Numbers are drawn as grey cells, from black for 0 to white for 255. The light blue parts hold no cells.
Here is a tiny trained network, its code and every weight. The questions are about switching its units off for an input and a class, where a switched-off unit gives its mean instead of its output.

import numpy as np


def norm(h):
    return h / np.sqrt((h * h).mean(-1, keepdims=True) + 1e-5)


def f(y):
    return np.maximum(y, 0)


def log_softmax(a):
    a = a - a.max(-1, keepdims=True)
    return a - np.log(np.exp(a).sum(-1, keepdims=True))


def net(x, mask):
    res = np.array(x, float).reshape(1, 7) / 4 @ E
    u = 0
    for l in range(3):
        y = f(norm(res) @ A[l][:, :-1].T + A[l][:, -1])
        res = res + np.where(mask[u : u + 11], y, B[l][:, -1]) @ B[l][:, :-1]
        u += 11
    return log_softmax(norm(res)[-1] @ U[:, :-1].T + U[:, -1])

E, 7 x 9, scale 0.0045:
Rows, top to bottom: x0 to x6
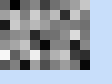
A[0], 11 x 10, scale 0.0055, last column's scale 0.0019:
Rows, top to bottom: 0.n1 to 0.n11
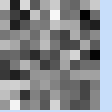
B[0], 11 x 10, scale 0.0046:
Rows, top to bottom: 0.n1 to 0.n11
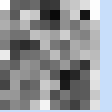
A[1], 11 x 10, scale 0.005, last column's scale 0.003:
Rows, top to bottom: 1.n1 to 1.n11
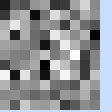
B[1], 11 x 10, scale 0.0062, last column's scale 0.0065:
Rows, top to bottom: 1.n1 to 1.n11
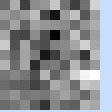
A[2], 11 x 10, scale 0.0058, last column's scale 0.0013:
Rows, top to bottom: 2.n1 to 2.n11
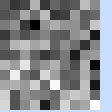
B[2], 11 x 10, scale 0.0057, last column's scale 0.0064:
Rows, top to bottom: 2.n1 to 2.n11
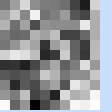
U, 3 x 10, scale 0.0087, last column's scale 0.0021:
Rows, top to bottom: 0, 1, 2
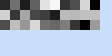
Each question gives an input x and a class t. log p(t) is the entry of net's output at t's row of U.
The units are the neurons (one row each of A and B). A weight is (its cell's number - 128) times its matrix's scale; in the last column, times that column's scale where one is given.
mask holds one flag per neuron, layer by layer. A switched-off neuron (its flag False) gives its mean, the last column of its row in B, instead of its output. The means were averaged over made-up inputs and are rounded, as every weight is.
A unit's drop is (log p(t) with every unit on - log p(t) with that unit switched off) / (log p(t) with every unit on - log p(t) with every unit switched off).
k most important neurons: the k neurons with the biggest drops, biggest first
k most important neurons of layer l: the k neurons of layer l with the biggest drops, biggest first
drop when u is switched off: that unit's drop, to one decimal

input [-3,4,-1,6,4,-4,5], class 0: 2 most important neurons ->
[0.n2, 0.n6]
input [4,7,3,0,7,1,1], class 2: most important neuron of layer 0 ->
[0.n11]
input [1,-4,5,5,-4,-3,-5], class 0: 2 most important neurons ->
[0.n2, 1.n1]
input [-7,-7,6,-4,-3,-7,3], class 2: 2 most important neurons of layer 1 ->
[1.n8, 1.n2]
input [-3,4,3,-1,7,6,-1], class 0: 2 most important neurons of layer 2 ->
[2.n9, 2.n7]
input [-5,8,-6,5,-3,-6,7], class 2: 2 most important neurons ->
[0.n1, 2.n11]
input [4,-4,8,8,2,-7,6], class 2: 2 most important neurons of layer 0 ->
[0.n1, 0.n8]
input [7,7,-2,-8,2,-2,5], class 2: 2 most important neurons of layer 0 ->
[0.n8, 0.n1]
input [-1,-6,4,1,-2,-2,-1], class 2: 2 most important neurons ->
[0.n1, 1.n2]
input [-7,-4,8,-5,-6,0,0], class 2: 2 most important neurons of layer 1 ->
[1.n8, 1.n6]
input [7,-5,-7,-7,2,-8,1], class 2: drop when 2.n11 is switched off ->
0.2
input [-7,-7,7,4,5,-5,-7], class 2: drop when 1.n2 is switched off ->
0.1
